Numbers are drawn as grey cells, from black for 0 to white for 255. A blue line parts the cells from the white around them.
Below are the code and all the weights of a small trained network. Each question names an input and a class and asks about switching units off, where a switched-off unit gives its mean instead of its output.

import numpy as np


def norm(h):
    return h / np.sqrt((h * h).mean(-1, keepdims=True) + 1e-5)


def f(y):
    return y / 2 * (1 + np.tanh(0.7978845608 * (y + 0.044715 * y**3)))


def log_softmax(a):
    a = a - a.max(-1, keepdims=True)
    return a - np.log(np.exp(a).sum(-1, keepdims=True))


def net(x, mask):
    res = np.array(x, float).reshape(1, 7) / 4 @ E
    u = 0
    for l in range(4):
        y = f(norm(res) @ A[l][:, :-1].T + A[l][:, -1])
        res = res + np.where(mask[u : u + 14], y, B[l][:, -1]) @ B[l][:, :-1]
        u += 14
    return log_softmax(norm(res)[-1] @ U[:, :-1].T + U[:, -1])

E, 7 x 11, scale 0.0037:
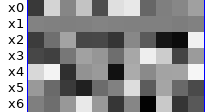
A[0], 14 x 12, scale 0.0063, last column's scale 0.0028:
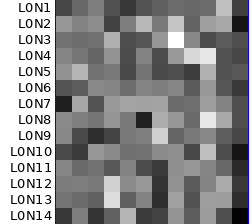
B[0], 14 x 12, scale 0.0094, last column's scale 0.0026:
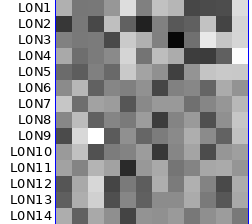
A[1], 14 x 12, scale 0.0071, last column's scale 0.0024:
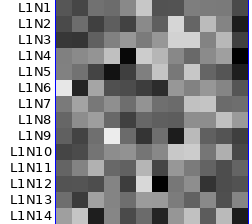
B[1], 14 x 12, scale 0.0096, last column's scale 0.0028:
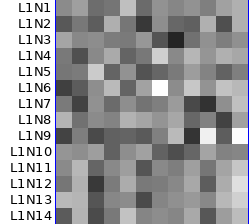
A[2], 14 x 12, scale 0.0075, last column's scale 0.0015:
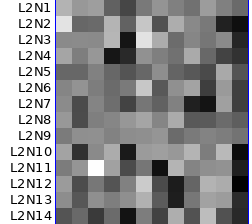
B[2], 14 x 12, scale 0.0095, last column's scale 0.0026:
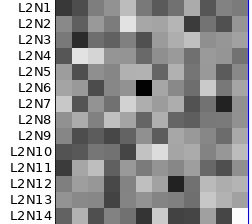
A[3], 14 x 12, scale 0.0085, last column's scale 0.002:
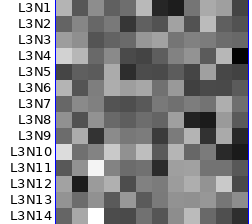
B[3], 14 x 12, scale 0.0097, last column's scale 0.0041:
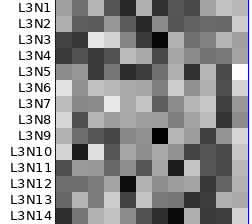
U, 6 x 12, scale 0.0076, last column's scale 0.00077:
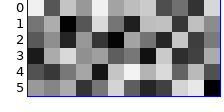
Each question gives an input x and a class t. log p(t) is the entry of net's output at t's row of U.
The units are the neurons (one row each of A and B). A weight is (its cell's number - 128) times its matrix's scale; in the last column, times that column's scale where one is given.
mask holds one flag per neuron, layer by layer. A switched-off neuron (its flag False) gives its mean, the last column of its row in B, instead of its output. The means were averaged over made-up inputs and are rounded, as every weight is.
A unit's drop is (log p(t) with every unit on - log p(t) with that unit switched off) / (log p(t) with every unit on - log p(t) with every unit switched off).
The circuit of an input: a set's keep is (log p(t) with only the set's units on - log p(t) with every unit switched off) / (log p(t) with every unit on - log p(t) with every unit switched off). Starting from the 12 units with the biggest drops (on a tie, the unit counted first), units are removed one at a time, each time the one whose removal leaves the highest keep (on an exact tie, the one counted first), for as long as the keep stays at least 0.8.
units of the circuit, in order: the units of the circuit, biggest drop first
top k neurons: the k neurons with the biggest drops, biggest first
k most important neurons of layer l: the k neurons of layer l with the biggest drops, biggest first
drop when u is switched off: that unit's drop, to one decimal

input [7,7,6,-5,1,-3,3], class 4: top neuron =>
[L1N4]
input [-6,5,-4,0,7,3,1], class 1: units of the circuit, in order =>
[L0N8; L1N14]
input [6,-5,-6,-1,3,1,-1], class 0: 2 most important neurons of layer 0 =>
[L0N4; L0N11]
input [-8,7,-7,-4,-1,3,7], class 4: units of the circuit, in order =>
[L1N6; L0N11; L0N1; L2N10]
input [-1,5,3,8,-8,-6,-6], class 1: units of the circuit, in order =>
[L0N10; L1N12]
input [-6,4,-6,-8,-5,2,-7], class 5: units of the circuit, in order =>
[L0N5; L2N12]
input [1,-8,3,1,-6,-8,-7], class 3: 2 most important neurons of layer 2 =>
[L2N11; L2N6]
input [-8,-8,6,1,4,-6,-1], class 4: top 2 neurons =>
[L1N6; L0N4]
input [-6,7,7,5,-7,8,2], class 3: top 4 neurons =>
[L0N9; L1N5; L0N4; L1N7]
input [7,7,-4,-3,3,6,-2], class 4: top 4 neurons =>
[L0N7; L1N4; L0N12; L0N13]
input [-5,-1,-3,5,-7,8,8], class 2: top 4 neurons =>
[L1N9; L0N12; L0N13; L0N8]
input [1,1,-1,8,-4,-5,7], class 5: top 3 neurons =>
[L0N3; L0N2; L1N3]
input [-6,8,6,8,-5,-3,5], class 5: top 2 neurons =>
[L0N3; L0N4]
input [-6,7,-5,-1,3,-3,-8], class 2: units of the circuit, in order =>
[L0N2]
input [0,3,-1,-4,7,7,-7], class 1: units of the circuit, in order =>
[L0N8; L1N14]
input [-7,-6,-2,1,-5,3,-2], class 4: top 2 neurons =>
[L1N6; L0N11]
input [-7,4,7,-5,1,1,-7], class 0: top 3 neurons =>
[L0N1; L1N9; L2N7]
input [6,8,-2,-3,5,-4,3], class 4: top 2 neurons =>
[L0N7; L1N4]
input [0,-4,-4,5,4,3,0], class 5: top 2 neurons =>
[L0N3; L0N1]
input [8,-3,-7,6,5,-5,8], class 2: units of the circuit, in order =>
[L1N9]
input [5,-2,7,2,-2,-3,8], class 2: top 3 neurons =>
[L1N9; L0N4; L2N14]
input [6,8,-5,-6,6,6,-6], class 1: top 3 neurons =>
[L1N9; L0N3; L0N12]
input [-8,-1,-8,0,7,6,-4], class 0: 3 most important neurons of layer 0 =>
[L0N4; L0N8; L0N7]
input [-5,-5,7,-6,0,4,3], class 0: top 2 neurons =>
[L0N1; L0N3]
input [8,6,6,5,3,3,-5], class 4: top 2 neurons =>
[L1N4; L0N4]
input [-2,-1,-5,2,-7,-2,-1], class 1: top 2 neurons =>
[L1N12; L0N1]
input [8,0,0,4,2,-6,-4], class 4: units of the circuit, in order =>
[L1N4]
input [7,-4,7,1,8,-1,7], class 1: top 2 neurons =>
[L1N14; L0N4]
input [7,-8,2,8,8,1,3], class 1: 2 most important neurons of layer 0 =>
[L0N8; L0N5]
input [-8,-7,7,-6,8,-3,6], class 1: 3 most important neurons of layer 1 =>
[L1N14; L1N6; L1N7]
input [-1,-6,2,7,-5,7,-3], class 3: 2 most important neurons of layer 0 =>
[L0N9; L0N5]
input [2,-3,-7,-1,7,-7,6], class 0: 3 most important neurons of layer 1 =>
[L1N11; L1N12; L1N13]
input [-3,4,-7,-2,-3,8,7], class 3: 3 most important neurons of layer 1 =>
[L1N5; L1N8; L1N2]
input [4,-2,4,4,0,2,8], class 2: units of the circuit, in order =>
[L1N9]
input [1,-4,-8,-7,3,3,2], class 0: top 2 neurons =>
[L0N4; L0N3]
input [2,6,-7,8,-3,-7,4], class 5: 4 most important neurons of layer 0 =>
[L0N3; L0N1; L0N9; L0N2]
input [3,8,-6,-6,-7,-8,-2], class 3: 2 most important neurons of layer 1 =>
[L1N14; L1N12]
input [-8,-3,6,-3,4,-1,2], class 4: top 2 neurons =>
[L1N6; L0N4]
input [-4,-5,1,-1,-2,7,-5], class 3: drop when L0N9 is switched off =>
1.3
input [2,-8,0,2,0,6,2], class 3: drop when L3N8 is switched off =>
0.0
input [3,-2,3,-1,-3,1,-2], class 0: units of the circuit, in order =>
[L0N1]
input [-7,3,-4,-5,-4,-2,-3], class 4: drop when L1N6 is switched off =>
0.9
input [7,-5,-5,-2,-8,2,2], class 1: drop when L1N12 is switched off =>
0.6
